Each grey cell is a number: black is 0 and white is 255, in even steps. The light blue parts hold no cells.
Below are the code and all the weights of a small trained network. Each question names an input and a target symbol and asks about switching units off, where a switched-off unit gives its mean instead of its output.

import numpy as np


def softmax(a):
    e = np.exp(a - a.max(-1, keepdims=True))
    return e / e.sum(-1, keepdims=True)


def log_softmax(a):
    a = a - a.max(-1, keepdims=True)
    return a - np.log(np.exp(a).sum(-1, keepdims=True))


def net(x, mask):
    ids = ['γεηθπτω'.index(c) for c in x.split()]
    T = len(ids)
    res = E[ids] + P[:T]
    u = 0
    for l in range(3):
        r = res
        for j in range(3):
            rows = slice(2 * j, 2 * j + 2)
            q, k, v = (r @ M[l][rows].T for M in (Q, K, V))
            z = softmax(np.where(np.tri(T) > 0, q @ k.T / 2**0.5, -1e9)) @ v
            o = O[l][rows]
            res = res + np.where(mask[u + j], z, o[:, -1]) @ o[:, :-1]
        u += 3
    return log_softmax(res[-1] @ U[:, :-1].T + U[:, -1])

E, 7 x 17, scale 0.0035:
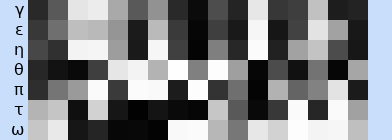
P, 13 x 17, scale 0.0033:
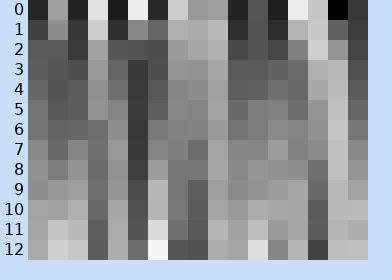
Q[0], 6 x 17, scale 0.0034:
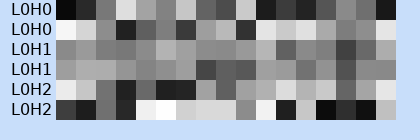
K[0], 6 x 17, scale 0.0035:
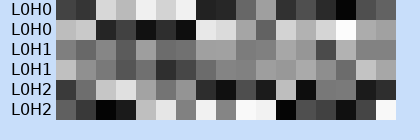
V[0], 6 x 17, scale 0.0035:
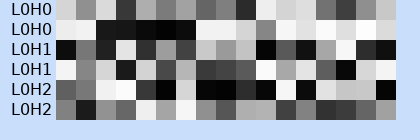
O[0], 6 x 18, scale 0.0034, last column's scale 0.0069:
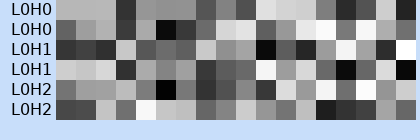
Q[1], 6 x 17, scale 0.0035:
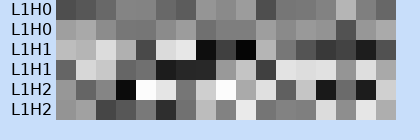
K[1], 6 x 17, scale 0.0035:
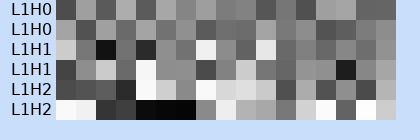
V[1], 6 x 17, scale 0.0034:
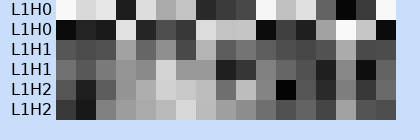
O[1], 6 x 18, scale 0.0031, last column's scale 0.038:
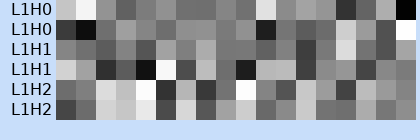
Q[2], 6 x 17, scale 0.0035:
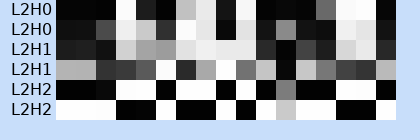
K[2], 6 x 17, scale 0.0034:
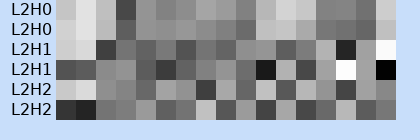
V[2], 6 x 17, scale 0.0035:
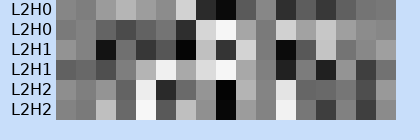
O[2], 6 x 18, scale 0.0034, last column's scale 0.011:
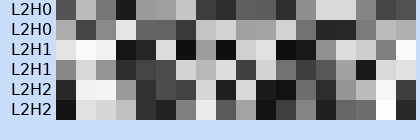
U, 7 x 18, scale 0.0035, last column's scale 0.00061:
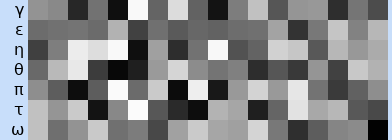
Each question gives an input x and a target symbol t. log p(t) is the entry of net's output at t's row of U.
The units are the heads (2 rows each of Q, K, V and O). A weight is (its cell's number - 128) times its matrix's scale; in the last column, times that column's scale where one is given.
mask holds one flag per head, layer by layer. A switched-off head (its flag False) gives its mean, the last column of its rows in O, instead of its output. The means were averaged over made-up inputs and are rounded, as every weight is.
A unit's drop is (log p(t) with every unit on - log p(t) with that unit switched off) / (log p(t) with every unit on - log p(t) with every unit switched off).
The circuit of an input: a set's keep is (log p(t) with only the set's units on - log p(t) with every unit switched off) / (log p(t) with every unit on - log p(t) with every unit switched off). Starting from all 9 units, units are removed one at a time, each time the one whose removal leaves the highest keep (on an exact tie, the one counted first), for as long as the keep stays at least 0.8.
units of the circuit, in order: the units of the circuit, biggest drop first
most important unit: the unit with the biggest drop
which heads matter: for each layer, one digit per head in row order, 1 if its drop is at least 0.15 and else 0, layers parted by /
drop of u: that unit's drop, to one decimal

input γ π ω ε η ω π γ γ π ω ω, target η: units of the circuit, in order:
[L0H0]
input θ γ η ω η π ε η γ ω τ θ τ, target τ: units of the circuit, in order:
[L1H0, L0H1, L2H0]
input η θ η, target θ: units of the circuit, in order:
[L2H1, L2H2, L0H2]
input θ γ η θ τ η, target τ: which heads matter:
000 / 000 / 110
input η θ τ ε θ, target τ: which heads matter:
001 / 001 / 110
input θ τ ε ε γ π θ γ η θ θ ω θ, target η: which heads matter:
011 / 001 / 010
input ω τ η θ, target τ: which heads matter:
011 / 101 / 111
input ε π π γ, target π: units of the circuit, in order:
[L2H2, L2H1]
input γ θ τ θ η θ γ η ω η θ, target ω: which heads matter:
100 / 010 / 100
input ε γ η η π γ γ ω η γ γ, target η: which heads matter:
011 / 100 / 011
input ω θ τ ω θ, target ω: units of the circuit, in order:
[L2H0, L0H0]
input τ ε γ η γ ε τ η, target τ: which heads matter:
000 / 001 / 110
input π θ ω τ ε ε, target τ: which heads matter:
010 / 100 / 110
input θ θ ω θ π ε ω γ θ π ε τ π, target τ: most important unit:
L2H0
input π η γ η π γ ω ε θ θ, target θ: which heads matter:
011 / 101 / 011
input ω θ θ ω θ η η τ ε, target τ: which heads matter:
010 / 001 / 110
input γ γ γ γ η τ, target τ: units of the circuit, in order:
[L2H1, L2H0]
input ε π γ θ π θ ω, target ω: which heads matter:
100 / 001 / 100
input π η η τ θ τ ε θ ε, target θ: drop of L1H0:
0.9
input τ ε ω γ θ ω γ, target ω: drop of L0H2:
0.0
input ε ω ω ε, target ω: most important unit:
L2H0
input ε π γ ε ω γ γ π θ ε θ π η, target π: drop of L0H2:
0.1
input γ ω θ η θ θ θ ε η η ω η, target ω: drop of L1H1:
-0.1
